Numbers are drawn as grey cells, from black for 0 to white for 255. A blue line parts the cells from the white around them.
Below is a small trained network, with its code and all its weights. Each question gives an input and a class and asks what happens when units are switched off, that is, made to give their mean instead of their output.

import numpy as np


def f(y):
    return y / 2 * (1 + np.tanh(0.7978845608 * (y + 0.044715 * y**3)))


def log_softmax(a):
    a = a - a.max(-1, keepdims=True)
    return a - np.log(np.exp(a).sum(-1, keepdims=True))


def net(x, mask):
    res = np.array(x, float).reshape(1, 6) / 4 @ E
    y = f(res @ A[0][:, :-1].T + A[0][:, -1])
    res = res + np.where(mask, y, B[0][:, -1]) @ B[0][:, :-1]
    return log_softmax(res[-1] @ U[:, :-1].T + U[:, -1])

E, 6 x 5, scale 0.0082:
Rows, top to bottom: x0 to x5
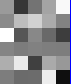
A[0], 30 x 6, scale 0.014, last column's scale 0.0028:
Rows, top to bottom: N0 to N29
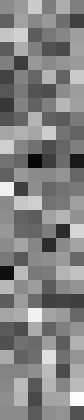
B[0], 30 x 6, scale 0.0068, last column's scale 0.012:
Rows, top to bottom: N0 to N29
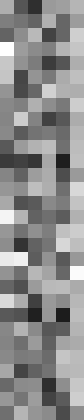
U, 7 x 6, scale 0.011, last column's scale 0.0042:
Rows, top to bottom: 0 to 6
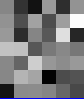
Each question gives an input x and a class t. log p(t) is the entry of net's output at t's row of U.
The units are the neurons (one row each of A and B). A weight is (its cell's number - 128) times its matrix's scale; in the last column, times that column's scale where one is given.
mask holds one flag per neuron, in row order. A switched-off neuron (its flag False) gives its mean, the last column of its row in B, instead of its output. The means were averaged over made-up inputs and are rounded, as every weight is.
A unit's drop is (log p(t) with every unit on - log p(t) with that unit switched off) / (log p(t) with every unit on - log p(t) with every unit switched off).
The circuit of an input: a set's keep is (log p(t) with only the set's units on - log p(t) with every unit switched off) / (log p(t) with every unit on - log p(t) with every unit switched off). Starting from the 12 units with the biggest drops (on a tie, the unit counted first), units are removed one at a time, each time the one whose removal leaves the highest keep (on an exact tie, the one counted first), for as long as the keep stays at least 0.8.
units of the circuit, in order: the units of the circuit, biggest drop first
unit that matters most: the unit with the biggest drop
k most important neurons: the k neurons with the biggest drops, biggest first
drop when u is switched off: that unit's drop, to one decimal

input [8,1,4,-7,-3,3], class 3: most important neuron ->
(N18)
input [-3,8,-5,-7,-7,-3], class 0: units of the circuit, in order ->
(N22 N0)
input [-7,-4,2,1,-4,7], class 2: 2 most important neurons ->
(N16 N26)
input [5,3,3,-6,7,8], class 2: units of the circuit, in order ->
(N25 N26)
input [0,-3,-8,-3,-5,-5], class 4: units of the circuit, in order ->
(N19 N7)
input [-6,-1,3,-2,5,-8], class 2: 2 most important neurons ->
(N17 N20)
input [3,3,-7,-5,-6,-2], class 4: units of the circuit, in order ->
(N19 N7)
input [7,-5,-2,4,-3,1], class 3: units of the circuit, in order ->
(N18 N15)
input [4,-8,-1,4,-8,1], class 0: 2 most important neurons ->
(N11 N6)
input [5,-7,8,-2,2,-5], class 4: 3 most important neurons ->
(N13 N10 N22)
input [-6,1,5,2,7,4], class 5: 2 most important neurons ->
(N2 N27)
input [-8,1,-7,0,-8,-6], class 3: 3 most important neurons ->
(N21 N8 N3)
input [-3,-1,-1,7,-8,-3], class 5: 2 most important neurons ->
(N8 N23)
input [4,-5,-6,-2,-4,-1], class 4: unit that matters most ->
N7
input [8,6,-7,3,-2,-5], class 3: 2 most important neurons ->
(N18 N15)
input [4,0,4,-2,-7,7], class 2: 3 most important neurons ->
(N25 N26 N16)
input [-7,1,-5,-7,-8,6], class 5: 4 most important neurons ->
(N8 N23 N17 N0)
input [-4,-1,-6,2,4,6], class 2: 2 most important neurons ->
(N5 N26)
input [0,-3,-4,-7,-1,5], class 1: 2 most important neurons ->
(N17 N0)
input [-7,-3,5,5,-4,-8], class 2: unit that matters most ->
N17
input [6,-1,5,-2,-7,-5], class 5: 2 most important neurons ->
(N4 N23)
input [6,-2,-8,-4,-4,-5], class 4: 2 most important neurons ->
(N19 N7)
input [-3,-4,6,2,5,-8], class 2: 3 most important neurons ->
(N17 N20 N19)
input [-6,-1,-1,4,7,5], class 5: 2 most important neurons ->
(N2 N27)
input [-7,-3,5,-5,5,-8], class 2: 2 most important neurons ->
(N17 N20)
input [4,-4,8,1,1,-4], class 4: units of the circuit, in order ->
(N13 N10)
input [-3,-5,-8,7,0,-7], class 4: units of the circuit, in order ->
(N19)
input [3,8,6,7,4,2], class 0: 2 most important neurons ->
(N22 N9)
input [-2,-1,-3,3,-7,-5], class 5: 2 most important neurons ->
(N8 N23)
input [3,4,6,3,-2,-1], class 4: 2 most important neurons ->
(N13 N11)
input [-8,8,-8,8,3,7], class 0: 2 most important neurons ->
(N22 N1)
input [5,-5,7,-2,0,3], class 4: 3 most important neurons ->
(N13 N22 N10)
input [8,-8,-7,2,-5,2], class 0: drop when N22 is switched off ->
-0.1
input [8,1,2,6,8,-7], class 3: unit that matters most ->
N15
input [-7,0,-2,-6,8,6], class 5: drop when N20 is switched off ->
0.2
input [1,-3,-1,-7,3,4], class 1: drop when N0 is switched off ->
0.1
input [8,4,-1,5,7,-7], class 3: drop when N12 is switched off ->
0.0
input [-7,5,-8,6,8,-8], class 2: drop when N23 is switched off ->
0.1
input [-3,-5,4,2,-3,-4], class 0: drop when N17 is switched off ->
-0.1
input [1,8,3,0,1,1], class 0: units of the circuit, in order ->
(N22)
